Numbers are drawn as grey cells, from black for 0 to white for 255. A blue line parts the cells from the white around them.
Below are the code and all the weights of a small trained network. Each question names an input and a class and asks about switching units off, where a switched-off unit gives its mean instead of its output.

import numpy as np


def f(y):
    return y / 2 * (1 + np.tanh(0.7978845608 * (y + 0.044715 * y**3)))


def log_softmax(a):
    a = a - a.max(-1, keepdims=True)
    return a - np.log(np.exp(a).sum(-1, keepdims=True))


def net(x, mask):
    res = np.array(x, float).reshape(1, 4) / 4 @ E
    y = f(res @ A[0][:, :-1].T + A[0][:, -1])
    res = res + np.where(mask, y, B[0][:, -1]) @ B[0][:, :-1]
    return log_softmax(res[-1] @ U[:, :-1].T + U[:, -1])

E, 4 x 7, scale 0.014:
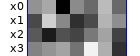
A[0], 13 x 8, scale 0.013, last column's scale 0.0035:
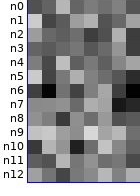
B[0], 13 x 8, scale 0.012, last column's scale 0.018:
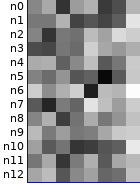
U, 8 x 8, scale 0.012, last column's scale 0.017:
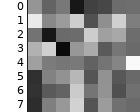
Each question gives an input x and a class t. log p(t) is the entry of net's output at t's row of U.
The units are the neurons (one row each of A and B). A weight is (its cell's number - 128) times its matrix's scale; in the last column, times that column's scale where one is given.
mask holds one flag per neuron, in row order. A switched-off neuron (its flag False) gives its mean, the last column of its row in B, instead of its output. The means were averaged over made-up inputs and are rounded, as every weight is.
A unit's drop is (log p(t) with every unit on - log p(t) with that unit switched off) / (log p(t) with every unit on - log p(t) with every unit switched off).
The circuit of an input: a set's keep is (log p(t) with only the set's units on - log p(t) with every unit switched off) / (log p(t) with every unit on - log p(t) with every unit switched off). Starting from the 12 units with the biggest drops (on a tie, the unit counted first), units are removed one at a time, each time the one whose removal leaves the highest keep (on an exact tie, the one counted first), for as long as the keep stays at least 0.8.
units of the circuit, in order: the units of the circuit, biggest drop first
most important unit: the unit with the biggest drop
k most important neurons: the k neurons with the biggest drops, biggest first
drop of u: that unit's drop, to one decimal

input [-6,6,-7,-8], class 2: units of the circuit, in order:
n6, n2
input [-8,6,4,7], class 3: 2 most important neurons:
n0, n11
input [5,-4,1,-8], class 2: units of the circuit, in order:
n2
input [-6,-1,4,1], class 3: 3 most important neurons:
n0, n11, n4
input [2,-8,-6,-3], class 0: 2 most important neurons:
n6, n1
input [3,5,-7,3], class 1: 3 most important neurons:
n9, n1, n5
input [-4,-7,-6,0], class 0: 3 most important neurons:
n6, n1, n5
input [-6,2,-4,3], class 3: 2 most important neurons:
n6, n0
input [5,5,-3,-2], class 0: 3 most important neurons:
n10, n6, n4
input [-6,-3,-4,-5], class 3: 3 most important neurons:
n6, n7, n4
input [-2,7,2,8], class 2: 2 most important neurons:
n7, n1
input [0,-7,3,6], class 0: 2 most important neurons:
n1, n5
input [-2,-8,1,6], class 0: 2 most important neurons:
n1, n5
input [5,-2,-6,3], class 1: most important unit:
n9
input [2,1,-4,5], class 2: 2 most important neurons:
n6, n7
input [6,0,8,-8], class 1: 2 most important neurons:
n6, n7
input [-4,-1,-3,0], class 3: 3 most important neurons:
n6, n2, n4
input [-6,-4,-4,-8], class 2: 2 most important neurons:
n2, n6
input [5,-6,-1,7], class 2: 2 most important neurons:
n7, n10
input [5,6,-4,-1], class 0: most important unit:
n10
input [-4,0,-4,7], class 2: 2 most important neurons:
n6, n7
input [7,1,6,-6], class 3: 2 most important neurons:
n8, n12
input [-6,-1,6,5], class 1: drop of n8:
0.1
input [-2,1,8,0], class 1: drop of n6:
1.3
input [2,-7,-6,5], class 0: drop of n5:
0.3
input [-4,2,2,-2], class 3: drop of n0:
0.1
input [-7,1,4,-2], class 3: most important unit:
n0
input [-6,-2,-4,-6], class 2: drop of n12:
0.3
